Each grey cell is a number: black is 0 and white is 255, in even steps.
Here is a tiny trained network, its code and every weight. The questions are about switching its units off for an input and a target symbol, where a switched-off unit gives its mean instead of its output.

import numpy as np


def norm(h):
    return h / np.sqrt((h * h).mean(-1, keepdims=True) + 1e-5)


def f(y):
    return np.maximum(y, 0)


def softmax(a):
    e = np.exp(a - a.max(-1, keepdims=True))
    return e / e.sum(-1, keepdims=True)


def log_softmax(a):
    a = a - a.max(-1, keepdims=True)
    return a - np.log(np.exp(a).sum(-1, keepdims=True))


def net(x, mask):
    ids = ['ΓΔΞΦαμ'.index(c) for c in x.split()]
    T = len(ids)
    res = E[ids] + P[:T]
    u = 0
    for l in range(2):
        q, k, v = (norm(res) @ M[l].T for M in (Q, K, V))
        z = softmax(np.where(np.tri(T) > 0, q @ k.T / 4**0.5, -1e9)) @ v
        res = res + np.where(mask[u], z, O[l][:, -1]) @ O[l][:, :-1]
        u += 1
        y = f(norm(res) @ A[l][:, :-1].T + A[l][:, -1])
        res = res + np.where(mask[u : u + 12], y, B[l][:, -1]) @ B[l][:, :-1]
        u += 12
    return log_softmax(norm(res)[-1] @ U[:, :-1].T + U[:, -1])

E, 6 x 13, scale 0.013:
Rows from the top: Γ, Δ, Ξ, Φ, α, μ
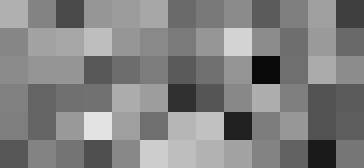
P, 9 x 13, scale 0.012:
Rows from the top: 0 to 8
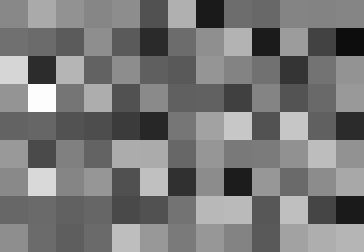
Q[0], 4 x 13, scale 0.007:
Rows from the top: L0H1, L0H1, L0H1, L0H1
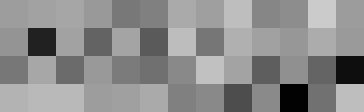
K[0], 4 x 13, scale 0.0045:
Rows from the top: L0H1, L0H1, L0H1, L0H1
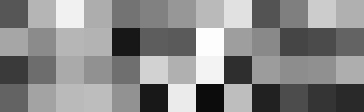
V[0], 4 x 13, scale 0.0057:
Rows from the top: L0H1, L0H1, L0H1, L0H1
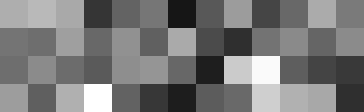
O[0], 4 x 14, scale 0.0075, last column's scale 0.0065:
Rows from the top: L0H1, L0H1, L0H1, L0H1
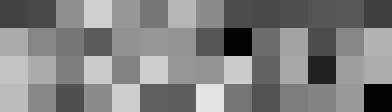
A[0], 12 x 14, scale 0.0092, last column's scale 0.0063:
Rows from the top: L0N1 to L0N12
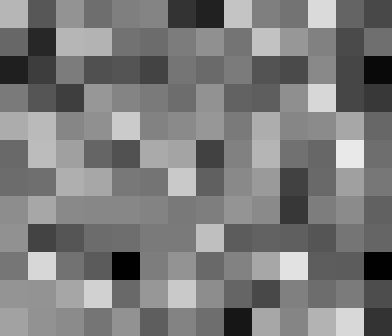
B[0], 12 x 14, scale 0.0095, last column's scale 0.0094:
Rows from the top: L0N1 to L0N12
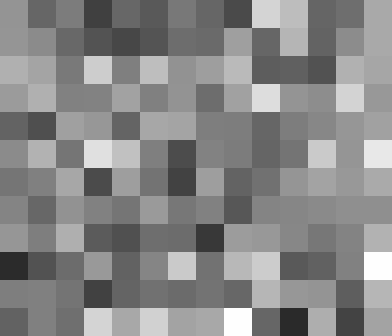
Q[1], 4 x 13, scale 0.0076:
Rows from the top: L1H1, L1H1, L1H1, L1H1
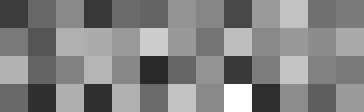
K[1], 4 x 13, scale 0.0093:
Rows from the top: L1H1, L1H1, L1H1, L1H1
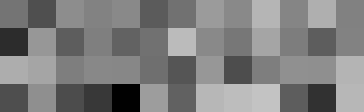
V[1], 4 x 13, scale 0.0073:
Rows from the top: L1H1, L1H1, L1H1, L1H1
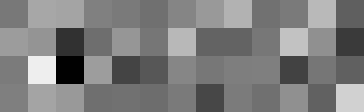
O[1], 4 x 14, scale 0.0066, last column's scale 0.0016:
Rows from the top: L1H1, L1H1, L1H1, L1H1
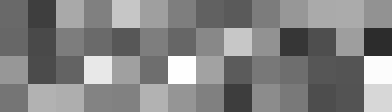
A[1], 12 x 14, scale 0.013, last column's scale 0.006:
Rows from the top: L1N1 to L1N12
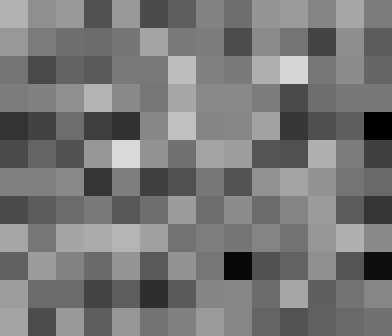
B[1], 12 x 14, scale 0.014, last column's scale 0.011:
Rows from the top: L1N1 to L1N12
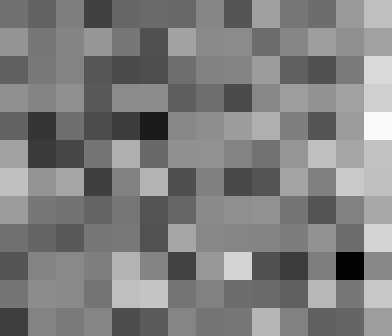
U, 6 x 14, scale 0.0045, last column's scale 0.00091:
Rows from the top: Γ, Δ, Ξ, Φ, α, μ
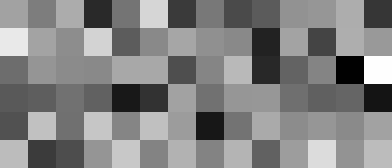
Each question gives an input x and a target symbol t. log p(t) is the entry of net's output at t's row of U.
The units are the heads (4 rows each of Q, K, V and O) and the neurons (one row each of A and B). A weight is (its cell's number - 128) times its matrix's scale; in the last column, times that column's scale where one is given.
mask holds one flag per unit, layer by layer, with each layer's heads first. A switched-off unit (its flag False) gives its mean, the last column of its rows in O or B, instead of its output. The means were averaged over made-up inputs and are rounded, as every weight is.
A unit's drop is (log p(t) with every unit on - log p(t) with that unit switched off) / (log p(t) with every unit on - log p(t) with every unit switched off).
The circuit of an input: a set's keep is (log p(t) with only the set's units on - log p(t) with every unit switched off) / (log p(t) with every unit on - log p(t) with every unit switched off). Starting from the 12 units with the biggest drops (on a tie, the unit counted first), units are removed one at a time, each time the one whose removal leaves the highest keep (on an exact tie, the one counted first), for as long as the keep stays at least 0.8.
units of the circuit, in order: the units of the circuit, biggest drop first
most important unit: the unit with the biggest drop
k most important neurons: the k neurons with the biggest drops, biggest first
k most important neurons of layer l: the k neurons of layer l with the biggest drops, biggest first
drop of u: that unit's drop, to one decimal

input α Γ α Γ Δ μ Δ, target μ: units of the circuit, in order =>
L0N12, L0H1, L1N6
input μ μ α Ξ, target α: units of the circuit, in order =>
L0N6, L0H1, L1N5, L0N10
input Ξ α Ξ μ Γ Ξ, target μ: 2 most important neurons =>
L0N3, L0N4
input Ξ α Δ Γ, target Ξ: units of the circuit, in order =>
L0H1, L1N10
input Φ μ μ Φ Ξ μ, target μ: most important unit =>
L0N10
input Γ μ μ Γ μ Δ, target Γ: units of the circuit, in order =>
L0N1, L0N10, L1N7
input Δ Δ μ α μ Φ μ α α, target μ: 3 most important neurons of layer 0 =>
L0N12, L0N10, L0N1
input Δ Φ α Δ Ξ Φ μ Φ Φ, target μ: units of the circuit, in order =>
L0H1, L1N6
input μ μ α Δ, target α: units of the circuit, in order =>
L0N6, L0H1, L1N5
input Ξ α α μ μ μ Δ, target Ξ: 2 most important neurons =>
L1N10, L0N9
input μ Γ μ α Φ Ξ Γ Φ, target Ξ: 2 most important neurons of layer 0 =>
L0N10, L0N3
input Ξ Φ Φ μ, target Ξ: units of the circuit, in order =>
L0H1, L1N10, L0N10
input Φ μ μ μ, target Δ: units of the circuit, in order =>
L0H1, L1N5
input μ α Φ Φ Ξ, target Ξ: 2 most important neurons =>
L0N10, L0N1
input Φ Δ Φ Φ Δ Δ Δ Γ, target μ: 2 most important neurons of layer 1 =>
L1N3, L1N7
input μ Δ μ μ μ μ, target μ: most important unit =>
L0N6
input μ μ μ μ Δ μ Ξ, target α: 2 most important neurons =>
L0N6, L1N5
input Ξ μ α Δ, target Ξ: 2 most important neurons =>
L1N10, L0N3
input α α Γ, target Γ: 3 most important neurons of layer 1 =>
L1N7, L1N5, L1N11
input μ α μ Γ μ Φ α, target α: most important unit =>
L0N6
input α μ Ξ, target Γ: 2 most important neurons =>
L0N1, L0N10
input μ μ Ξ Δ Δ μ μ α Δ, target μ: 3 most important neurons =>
L0N10, L1N5, L1N6
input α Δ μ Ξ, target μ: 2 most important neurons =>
L0N12, L1N6
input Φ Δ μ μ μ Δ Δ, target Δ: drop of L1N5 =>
0.2
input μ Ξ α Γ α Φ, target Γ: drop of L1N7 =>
0.2
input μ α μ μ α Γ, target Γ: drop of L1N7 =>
0.3
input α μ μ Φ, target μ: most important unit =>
L0N12
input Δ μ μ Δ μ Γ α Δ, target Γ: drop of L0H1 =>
1.3
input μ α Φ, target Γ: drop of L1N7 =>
0.1
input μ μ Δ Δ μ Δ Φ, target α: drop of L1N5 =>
0.1
